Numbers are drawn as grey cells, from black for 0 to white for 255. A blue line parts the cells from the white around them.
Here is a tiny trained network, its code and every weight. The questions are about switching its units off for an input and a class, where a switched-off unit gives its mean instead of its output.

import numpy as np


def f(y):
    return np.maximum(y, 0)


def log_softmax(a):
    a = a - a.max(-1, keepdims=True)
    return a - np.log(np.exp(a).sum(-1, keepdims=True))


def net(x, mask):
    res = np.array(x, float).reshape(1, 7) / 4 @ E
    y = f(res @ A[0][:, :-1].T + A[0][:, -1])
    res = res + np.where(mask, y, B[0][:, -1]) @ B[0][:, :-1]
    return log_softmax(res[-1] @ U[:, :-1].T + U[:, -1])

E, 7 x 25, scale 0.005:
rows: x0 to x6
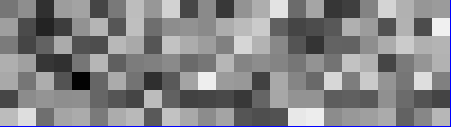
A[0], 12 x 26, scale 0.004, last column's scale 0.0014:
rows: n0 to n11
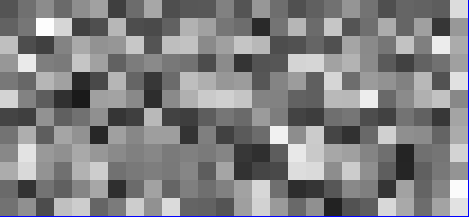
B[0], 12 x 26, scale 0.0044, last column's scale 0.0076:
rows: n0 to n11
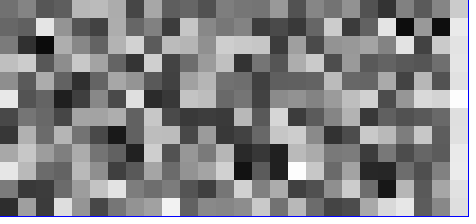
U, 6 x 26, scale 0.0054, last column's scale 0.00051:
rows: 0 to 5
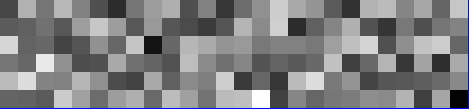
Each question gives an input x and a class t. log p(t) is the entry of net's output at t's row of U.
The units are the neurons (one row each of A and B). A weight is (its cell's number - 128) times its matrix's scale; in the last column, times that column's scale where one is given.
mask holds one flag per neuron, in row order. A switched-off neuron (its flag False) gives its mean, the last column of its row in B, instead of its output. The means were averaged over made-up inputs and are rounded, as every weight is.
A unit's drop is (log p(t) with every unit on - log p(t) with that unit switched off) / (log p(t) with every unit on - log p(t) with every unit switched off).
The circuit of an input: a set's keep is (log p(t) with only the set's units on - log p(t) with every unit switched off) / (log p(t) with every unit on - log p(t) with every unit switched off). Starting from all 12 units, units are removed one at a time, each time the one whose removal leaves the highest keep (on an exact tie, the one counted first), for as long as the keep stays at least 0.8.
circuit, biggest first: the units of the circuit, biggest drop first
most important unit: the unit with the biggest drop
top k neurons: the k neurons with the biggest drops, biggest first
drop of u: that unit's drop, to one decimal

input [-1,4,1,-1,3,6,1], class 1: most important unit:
n5
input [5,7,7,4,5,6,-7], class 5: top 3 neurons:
(n2 n11 n4)
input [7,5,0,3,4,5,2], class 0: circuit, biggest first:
(n7 n11)
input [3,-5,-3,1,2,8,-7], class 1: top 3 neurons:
(n6 n0 n11)
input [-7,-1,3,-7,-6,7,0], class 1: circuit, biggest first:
(n6 n9)
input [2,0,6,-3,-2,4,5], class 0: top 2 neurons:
(n7 n10)
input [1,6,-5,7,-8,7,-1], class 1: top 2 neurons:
(n10 n6)
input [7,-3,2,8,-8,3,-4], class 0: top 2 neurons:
(n11 n7)
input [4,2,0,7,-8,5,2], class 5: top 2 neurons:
(n11 n8)
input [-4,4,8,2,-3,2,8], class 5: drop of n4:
0.1
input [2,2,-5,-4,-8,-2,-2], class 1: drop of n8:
0.1
